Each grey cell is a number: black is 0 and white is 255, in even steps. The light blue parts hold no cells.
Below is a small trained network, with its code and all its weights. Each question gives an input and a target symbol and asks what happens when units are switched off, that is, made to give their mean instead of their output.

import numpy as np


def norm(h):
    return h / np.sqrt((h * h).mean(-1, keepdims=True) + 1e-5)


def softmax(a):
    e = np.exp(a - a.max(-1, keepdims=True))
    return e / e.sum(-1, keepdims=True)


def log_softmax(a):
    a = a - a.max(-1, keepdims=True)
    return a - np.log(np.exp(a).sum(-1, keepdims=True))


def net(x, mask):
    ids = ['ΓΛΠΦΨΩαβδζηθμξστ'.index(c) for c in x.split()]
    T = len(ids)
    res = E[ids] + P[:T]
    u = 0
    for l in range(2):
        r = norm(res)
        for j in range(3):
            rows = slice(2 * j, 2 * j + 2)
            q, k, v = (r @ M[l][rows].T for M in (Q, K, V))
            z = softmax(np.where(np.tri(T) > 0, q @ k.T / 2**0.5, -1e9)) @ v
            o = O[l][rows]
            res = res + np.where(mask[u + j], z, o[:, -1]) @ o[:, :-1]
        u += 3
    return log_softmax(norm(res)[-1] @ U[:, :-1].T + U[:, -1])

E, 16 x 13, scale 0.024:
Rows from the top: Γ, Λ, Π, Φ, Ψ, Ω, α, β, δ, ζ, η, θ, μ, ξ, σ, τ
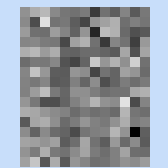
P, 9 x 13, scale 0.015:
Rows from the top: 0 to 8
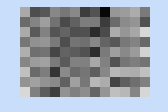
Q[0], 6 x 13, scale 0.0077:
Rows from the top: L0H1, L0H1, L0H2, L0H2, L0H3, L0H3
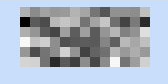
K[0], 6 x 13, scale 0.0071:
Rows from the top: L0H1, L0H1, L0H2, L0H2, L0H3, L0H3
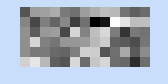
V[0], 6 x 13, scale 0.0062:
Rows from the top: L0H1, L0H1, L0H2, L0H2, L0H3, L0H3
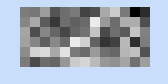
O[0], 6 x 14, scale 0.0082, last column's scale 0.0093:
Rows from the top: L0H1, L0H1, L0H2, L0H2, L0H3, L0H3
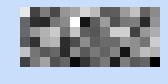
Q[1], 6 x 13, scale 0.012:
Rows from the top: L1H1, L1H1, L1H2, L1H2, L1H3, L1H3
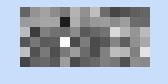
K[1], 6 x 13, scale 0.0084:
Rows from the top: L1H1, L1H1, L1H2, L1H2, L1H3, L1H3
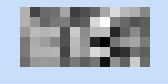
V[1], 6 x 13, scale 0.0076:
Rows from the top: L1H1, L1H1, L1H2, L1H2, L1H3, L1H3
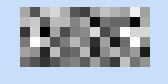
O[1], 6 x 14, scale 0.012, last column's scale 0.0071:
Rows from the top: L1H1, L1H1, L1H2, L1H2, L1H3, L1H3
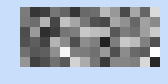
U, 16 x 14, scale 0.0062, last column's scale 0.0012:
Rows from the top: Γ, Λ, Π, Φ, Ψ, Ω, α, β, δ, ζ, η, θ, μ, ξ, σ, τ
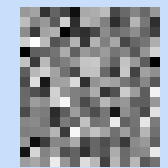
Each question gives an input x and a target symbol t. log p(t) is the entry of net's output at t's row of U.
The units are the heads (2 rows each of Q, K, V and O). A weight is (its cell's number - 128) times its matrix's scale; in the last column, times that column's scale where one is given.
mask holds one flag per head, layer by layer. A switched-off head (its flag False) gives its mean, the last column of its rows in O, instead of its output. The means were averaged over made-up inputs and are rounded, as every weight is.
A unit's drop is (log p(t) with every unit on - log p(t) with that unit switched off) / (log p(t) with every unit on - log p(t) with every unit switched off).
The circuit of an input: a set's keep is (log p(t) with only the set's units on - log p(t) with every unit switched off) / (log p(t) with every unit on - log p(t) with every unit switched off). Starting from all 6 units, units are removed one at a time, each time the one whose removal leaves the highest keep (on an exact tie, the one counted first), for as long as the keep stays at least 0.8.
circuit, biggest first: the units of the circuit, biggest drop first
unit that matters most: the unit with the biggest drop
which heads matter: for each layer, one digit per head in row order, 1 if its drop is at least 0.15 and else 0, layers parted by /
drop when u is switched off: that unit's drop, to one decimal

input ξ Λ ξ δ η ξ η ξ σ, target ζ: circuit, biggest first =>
[L1H3]
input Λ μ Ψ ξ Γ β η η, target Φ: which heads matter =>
010 / 010
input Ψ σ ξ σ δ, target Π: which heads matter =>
011 / 000
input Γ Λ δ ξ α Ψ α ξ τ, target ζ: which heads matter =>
000 / 001
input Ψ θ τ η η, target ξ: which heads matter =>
101 / 001
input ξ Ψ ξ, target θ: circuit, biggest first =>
[L1H1 L1H2]
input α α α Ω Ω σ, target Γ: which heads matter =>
000 / 110
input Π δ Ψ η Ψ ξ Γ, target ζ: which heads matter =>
000 / 001
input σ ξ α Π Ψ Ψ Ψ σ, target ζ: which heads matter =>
001 / 001
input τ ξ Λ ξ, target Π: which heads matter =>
000 / 110
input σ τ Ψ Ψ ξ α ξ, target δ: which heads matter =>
000 / 010
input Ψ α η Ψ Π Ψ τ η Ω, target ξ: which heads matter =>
101 / 000
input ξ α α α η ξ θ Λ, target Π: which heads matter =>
000 / 110
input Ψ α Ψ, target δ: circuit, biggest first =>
[L1H2]
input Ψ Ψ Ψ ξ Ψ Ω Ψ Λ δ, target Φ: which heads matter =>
010 / 001
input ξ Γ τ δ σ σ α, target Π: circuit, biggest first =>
[L0H3 L0H2]
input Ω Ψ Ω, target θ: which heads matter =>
000 / 100
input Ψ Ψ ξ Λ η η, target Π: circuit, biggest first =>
[L1H2 L1H1]
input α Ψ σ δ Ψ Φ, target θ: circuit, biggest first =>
[L1H1 L0H1]
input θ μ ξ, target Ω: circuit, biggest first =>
[L0H1]
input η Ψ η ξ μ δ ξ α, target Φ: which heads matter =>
000 / 010
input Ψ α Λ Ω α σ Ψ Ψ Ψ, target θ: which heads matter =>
000 / 101
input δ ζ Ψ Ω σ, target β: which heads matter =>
110 / 000
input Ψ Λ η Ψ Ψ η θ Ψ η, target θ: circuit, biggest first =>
[L1H1 L1H3 L1H2]
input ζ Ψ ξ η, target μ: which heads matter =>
000 / 001
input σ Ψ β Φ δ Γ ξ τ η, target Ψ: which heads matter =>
100 / 010
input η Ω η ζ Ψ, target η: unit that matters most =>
L0H3
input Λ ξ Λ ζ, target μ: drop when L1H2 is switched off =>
0.1
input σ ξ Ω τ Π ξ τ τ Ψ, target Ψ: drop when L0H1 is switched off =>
0.2
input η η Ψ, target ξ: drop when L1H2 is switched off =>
0.0
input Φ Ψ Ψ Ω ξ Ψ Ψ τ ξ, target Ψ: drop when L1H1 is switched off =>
0.2
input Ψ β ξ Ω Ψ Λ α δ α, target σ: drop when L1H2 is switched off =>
0.2
